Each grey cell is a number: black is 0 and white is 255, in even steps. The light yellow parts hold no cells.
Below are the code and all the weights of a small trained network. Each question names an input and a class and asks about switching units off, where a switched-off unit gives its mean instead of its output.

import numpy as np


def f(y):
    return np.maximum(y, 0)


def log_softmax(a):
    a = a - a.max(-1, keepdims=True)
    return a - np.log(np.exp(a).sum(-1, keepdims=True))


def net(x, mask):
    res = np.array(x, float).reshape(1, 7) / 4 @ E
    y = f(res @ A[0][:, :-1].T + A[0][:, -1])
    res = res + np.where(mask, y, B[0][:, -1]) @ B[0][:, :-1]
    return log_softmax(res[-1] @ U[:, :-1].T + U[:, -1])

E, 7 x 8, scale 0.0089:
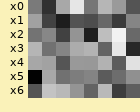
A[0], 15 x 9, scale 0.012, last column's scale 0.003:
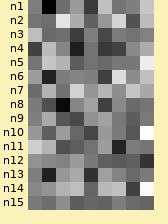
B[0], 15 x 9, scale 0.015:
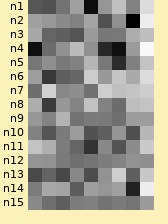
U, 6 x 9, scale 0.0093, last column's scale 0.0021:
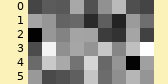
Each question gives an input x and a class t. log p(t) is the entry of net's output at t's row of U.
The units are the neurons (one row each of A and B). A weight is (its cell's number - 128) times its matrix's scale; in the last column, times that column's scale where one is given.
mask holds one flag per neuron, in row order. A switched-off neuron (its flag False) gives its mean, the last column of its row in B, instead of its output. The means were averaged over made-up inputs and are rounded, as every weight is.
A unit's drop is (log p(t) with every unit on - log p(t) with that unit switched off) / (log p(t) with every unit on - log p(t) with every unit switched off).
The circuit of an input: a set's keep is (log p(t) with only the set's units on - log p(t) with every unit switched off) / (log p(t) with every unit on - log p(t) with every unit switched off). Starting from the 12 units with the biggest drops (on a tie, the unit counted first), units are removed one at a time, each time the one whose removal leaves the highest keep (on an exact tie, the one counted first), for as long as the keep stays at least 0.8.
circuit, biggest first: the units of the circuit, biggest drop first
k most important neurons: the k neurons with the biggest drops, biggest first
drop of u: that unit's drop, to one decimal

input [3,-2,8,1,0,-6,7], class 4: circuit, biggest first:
n14
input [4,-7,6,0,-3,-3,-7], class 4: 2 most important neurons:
n2, n14
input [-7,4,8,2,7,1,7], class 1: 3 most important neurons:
n11, n14, n6
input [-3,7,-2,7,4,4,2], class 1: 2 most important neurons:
n6, n11
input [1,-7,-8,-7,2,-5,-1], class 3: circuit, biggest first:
n7, n2
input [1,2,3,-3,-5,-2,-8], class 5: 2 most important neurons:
n6, n8
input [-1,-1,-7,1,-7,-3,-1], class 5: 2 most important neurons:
n14, n3
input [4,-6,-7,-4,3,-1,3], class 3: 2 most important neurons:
n7, n4
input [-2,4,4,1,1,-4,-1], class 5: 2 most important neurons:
n8, n3
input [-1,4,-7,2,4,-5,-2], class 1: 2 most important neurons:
n11, n6
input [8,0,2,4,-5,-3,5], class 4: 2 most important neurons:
n2, n14
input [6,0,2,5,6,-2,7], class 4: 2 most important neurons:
n14, n2
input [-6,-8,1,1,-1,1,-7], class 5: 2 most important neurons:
n14, n6
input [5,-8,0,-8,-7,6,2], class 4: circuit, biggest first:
n2
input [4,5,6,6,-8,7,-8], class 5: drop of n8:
1.5
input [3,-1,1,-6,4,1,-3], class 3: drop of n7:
0.2
